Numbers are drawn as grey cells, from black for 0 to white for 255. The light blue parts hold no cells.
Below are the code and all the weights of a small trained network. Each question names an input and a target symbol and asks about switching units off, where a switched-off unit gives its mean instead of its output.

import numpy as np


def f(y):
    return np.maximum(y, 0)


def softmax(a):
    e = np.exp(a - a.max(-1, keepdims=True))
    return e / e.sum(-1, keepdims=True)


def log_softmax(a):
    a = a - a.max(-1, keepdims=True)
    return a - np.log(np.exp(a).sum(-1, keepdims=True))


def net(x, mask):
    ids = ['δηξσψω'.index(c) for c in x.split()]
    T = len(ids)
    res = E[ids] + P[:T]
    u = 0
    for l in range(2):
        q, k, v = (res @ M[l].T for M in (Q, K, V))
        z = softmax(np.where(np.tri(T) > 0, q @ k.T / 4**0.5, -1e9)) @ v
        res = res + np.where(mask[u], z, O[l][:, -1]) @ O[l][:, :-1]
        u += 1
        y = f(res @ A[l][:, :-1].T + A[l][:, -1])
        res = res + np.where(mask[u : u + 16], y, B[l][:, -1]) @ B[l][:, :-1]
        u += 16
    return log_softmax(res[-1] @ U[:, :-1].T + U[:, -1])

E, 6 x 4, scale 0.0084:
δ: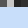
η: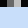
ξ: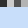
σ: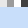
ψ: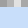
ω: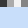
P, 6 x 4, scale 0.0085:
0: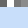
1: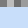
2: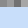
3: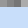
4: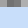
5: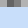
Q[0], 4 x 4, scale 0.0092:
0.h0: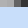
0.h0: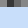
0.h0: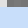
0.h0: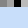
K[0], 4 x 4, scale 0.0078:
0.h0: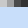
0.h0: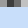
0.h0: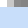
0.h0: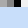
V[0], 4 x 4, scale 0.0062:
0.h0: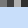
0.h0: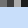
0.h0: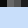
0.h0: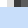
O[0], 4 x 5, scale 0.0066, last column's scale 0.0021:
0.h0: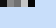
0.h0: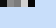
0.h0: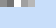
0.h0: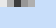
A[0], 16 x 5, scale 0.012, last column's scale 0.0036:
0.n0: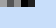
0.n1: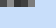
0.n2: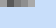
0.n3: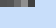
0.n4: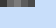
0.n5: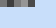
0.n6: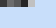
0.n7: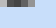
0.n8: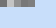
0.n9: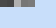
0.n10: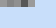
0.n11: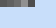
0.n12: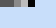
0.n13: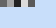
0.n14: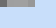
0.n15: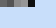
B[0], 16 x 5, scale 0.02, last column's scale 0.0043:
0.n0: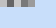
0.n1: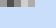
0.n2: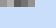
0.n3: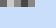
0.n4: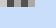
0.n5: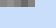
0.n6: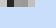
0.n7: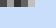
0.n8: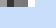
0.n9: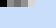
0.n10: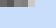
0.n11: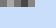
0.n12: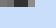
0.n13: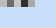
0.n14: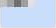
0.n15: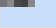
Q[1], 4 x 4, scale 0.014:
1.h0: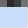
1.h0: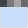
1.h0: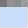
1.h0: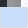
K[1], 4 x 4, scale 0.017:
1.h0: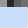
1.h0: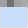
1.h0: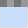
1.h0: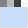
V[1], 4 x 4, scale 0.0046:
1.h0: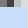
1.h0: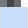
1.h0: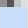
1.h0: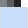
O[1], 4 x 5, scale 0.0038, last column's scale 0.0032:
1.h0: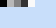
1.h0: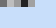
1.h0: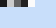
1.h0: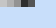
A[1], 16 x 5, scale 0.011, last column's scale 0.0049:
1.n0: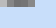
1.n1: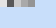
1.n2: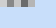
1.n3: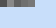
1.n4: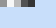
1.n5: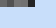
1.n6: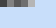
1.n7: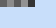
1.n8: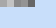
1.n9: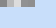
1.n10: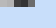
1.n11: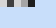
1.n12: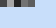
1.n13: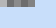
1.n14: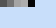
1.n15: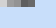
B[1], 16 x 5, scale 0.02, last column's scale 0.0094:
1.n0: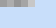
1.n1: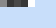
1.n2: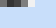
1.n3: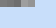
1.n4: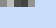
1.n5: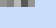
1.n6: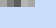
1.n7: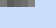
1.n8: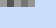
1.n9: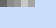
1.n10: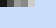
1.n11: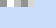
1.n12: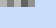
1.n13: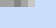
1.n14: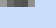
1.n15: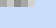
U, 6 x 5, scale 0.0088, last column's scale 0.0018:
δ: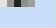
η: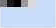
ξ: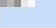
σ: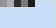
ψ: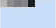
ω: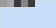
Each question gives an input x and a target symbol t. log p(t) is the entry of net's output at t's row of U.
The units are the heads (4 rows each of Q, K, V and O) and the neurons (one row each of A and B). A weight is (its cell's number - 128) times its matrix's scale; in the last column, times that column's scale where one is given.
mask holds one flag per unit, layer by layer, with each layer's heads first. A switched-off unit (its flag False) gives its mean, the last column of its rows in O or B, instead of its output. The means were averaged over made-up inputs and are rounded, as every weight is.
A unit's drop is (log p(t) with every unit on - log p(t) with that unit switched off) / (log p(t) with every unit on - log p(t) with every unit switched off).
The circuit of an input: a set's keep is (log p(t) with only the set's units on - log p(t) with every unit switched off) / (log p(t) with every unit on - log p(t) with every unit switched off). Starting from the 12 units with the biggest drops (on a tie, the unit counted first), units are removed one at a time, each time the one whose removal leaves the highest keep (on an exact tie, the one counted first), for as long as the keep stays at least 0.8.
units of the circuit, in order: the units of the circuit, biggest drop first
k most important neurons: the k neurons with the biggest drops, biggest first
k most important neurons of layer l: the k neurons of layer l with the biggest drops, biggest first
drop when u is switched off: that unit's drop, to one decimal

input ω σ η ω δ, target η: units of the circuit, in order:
[1.n11]
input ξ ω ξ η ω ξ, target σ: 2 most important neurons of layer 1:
[1.n4 1.n2]
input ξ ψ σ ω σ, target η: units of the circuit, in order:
[0.h0 0.n7 1.n11]
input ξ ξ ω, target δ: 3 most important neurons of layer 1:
[1.n1 1.n11 1.n10]
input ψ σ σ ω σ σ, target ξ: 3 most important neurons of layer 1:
[1.n1 1.n2 1.n0]
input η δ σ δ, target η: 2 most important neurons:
[1.n11 1.n10]
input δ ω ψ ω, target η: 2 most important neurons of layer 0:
[0.n7 0.n9]
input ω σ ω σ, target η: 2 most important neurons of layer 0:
[0.n7 0.n8]
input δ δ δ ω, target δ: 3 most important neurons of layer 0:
[0.n9 0.n7 0.n14]
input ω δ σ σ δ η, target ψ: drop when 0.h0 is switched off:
-0.1
